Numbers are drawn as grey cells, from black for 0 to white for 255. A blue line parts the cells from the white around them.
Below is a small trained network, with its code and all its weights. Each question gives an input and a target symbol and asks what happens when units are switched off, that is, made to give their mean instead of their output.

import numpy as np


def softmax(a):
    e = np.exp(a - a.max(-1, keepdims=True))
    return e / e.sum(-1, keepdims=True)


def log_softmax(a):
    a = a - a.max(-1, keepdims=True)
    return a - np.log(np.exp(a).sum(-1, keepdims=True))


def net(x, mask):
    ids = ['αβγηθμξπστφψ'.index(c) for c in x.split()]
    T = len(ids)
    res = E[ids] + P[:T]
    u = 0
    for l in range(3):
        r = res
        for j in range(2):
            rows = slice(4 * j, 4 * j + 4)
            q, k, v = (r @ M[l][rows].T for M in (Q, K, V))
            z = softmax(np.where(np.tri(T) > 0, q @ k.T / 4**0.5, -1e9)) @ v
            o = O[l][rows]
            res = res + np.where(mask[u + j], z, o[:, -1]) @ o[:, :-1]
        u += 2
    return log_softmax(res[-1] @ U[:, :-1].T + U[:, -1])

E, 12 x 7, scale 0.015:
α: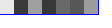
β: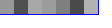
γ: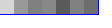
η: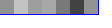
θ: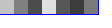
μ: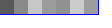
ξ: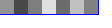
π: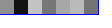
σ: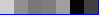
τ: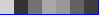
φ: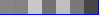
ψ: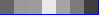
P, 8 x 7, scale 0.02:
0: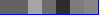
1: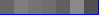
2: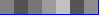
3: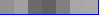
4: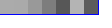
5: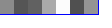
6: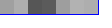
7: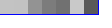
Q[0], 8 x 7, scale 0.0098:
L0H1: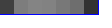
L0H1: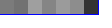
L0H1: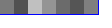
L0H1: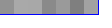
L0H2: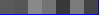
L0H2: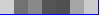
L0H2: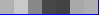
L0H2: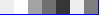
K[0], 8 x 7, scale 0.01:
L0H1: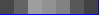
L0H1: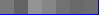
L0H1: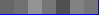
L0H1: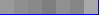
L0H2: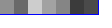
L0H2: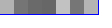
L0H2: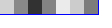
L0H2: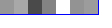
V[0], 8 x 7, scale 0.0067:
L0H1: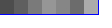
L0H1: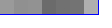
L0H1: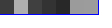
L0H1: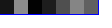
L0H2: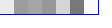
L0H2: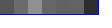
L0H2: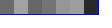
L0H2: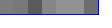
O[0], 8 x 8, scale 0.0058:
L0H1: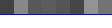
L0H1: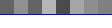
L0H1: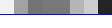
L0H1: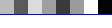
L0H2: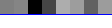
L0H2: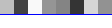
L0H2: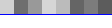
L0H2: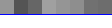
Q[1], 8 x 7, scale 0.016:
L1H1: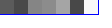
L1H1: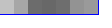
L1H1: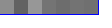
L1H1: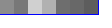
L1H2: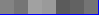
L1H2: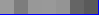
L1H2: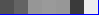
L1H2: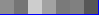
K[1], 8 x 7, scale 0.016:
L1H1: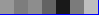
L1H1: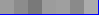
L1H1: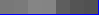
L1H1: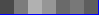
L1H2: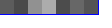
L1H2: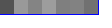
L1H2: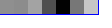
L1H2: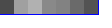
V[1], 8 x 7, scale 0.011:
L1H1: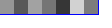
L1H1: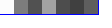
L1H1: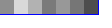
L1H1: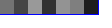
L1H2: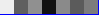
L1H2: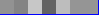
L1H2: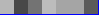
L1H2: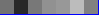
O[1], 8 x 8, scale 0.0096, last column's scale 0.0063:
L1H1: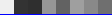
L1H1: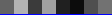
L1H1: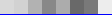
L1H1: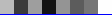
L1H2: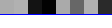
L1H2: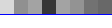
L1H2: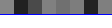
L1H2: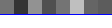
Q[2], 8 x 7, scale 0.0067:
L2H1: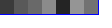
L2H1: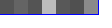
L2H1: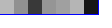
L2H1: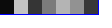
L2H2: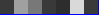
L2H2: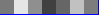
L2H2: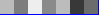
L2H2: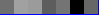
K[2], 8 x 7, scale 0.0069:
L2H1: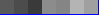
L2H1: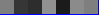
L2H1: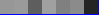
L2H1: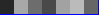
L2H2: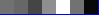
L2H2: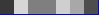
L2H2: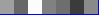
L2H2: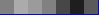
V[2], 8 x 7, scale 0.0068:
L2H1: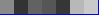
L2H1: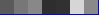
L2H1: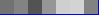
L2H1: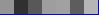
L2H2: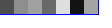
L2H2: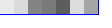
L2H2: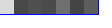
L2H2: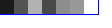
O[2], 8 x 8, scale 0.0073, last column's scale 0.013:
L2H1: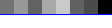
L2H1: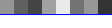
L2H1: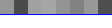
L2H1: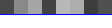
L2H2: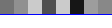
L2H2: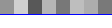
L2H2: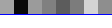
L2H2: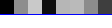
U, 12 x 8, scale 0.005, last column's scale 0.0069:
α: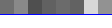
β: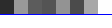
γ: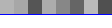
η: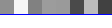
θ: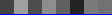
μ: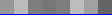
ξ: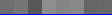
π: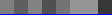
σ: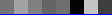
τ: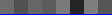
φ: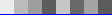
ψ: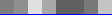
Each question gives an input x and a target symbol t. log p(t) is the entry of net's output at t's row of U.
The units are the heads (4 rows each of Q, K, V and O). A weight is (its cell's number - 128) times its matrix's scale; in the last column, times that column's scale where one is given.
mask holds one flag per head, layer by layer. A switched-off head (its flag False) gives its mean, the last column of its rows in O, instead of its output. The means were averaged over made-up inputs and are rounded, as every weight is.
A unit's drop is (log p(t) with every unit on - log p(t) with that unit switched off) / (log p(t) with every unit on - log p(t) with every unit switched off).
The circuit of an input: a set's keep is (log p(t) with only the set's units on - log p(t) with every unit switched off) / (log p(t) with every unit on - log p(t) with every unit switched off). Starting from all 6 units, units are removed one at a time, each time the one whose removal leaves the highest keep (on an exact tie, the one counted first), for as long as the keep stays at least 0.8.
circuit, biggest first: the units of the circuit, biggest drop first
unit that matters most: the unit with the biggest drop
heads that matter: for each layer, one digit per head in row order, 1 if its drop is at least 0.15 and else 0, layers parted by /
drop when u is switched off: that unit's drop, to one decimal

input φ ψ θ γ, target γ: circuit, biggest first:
L0H2, L2H2, L1H1, L0H1
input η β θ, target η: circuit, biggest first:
L1H2, L2H2, L0H2
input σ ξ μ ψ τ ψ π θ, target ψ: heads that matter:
00 / 11 / 00
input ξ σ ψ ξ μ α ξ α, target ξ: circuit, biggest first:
L0H2, L1H2, L2H2
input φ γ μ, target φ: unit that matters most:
L1H2
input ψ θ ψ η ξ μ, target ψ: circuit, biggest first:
L0H2, L1H2
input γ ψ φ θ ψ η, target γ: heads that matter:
10 / 10 / 01
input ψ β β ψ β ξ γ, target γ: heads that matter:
11 / 10 / 01
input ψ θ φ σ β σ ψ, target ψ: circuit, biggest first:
L0H2, L1H2, L1H1, L2H1
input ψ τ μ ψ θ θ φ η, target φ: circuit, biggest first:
L0H2, L1H1, L1H2
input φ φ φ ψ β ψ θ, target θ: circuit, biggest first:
L1H1, L0H2
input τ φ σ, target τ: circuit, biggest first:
L1H1, L2H2
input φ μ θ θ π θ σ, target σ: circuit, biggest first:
L1H1, L0H2, L2H2
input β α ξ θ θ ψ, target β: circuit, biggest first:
L1H2, L2H2, L0H2
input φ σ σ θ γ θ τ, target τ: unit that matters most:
L1H2
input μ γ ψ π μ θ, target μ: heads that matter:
00 / 10 / 01
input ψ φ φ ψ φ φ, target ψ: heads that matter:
01 / 01 / 00
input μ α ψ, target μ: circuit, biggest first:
L1H1, L2H2, L0H1
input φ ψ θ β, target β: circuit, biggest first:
L2H2, L1H1, L0H2
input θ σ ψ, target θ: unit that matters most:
L1H1
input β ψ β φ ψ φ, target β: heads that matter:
00 / 01 / 01
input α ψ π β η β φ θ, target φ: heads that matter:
01 / 10 / 00
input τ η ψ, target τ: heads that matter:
00 / 10 / 01
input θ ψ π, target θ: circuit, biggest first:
L1H1, L1H2
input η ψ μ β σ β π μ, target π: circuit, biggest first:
L0H2, L1H1, L1H2
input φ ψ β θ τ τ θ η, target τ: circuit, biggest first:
L1H2, L2H2
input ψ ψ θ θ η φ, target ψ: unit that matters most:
L0H2
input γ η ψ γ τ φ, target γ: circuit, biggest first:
L1H1, L2H2, L0H1
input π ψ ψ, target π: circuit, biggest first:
L1H1, L2H2
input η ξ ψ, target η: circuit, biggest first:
L1H2, L2H2, L0H2
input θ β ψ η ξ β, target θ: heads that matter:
00 / 10 / 00
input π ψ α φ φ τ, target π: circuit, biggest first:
L1H1, L2H2
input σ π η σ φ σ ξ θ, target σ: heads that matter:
00 / 10 / 01
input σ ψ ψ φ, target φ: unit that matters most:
L0H2
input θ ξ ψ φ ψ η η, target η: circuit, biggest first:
L1H1, L1H2
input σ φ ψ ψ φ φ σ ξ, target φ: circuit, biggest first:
L1H1, L1H2, L0H2
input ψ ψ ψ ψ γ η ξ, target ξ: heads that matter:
01 / 01 / 00
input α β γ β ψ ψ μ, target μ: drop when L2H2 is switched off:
0.3
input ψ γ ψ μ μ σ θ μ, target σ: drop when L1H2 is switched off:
0.2
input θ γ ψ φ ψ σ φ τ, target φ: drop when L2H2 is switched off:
0.0
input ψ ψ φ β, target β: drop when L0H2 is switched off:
0.2
